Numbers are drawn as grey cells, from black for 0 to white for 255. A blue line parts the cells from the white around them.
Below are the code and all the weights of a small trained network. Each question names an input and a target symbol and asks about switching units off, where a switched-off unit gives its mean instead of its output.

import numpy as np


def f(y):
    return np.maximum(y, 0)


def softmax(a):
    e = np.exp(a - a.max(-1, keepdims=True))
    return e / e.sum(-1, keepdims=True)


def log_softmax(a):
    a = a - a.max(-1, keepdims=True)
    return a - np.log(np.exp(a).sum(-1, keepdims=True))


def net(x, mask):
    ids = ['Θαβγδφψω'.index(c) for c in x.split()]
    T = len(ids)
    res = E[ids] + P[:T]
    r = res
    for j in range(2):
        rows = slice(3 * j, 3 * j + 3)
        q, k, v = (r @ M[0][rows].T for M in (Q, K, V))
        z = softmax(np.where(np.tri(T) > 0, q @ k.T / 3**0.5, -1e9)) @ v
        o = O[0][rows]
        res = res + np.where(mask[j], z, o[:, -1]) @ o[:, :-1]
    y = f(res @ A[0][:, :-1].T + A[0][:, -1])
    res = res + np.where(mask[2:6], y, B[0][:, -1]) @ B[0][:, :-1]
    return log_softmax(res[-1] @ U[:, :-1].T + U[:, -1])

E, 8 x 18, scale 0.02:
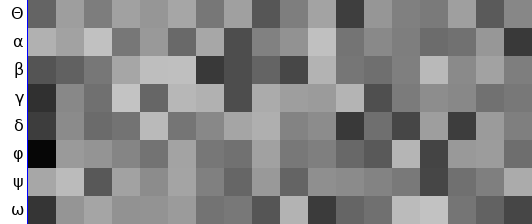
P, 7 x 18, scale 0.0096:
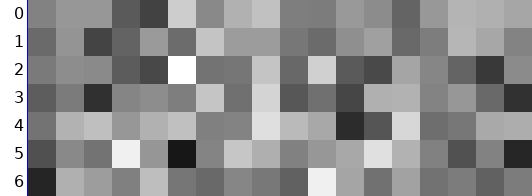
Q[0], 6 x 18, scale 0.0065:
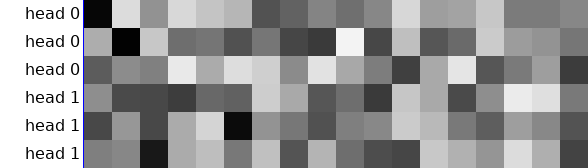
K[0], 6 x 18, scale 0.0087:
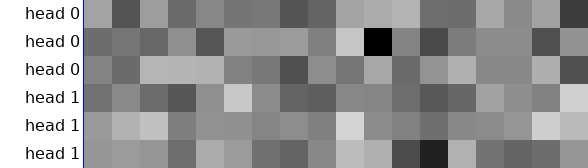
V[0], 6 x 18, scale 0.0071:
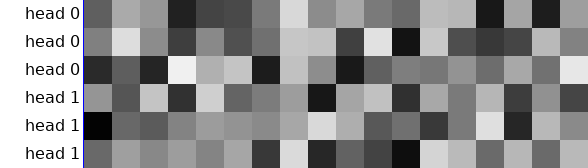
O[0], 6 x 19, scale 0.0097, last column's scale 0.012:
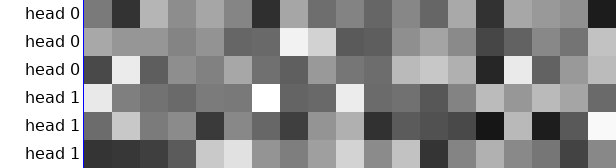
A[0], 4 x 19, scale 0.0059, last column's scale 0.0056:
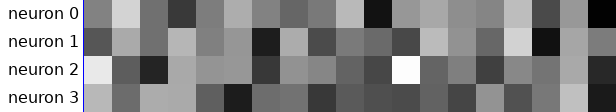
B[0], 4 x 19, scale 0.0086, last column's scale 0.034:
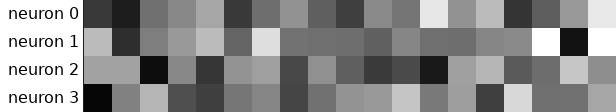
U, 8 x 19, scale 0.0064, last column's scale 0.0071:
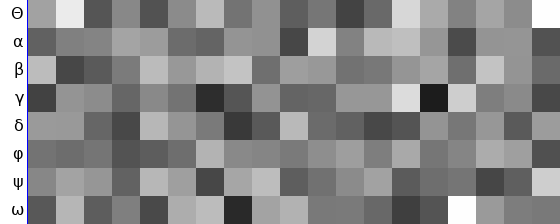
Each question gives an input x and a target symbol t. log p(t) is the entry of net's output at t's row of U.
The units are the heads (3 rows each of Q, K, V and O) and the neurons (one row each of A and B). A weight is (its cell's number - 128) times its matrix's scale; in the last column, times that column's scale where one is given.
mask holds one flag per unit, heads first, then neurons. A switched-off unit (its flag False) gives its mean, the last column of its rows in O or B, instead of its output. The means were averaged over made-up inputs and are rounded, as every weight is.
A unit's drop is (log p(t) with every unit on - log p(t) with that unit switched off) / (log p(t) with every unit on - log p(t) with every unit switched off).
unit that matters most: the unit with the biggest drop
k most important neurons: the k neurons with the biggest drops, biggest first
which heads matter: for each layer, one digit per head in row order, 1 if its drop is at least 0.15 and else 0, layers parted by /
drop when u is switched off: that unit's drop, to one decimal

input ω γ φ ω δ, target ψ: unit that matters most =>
head 0
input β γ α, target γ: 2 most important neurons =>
neuron 3; neuron 1
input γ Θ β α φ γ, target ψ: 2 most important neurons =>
neuron 1; neuron 0
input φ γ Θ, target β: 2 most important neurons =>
neuron 1; neuron 3
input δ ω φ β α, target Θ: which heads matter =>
01
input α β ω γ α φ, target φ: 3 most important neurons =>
neuron 3; neuron 0; neuron 1
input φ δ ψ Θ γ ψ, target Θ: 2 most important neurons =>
neuron 2; neuron 1
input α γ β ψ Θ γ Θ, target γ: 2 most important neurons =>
neuron 3; neuron 0
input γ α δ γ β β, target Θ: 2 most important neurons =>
neuron 0; neuron 1
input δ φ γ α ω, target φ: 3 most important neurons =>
neuron 3; neuron 0; neuron 1
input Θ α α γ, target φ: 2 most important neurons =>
neuron 3; neuron 0
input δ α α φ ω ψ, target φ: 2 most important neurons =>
neuron 3; neuron 1
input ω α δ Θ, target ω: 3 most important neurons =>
neuron 3; neuron 0; neuron 1
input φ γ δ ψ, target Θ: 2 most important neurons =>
neuron 2; neuron 3
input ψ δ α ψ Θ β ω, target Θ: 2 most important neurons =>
neuron 0; neuron 1
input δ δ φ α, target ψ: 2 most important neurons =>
neuron 1; neuron 0
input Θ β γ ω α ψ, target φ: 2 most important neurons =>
neuron 3; neuron 0
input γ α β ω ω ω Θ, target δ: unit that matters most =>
neuron 0
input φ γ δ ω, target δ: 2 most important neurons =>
neuron 0; neuron 3
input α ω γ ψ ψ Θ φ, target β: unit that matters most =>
head 0
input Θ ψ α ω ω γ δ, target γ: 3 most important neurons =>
neuron 3; neuron 1; neuron 0
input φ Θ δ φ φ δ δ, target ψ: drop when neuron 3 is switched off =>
0.1
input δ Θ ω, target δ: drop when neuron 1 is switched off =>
0.1
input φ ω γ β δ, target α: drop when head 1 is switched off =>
0.0
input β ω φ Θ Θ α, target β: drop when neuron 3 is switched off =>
-0.1
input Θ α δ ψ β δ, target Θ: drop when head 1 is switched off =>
0.3
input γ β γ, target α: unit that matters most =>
neuron 0
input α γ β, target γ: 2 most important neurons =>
neuron 3; neuron 0
